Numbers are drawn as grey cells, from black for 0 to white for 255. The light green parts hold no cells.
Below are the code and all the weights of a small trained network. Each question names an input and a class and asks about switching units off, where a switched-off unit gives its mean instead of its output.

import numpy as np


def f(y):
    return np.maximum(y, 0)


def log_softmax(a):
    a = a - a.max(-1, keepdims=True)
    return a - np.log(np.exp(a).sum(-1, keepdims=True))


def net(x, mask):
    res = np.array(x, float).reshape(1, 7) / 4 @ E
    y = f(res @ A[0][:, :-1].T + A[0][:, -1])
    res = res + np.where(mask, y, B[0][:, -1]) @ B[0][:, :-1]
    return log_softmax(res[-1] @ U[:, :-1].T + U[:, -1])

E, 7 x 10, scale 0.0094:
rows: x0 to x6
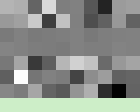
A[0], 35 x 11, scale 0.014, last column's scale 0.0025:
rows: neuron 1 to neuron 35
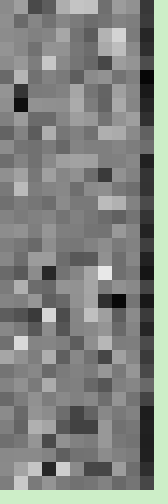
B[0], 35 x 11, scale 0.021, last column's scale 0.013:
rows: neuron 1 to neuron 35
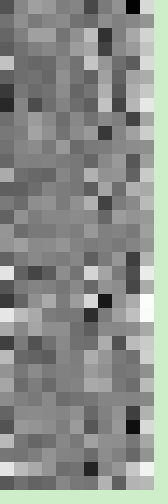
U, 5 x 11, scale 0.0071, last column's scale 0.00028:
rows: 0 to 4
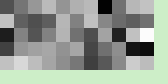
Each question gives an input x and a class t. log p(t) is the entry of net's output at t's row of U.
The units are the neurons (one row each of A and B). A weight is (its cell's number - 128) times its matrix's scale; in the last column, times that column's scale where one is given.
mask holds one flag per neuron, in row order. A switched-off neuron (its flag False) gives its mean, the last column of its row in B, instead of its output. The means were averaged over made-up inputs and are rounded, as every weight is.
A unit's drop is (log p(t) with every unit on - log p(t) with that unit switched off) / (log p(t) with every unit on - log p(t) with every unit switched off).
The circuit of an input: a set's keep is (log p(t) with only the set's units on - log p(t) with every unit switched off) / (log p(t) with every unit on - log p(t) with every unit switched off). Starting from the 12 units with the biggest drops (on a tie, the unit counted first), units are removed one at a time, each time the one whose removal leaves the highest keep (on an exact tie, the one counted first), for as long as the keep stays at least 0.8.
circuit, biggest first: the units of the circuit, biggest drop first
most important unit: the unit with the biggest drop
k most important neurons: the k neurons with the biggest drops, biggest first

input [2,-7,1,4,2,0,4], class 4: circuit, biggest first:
[neuron 23]
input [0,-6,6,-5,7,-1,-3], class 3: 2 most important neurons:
[neuron 1; neuron 34]
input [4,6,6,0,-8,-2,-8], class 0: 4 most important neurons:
[neuron 3; neuron 4; neuron 1; neuron 15]
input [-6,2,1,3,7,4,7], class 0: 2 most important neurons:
[neuron 22; neuron 31]
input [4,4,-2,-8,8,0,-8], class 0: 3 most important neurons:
[neuron 3; neuron 4; neuron 31]
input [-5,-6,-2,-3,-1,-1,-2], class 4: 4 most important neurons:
[neuron 23; neuron 5; neuron 26; neuron 13]
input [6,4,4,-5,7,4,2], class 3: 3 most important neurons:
[neuron 1; neuron 20; neuron 21]
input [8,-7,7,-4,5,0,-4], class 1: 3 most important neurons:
[neuron 5; neuron 34; neuron 26]
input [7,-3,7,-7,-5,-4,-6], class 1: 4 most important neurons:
[neuron 5; neuron 22; neuron 26; neuron 28]
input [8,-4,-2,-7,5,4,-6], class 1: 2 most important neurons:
[neuron 5; neuron 22]
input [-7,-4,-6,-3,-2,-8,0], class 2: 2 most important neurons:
[neuron 8; neuron 7]
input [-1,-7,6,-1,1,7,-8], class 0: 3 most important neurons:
[neuron 10; neuron 3; neuron 15]
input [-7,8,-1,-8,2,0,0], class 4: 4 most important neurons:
[neuron 34; neuron 5; neuron 26; neuron 13]
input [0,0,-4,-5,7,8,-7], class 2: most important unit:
neuron 25
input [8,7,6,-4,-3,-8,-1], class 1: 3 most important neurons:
[neuron 5; neuron 26; neuron 13]
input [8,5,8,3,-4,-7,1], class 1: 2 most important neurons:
[neuron 5; neuron 26]
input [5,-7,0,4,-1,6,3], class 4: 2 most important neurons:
[neuron 23; neuron 8]
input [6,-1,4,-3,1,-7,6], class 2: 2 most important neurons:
[neuron 8; neuron 7]
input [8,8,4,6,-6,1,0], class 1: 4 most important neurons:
[neuron 5; neuron 23; neuron 26; neuron 13]
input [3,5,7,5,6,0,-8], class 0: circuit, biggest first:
[neuron 3]
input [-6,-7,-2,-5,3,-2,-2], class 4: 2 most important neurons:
[neuron 23; neuron 5]
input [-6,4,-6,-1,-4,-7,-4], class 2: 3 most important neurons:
[neuron 8; neuron 7; neuron 5]
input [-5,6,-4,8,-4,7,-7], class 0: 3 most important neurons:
[neuron 3; neuron 15; neuron 8]
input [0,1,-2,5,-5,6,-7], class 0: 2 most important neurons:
[neuron 3; neuron 8]
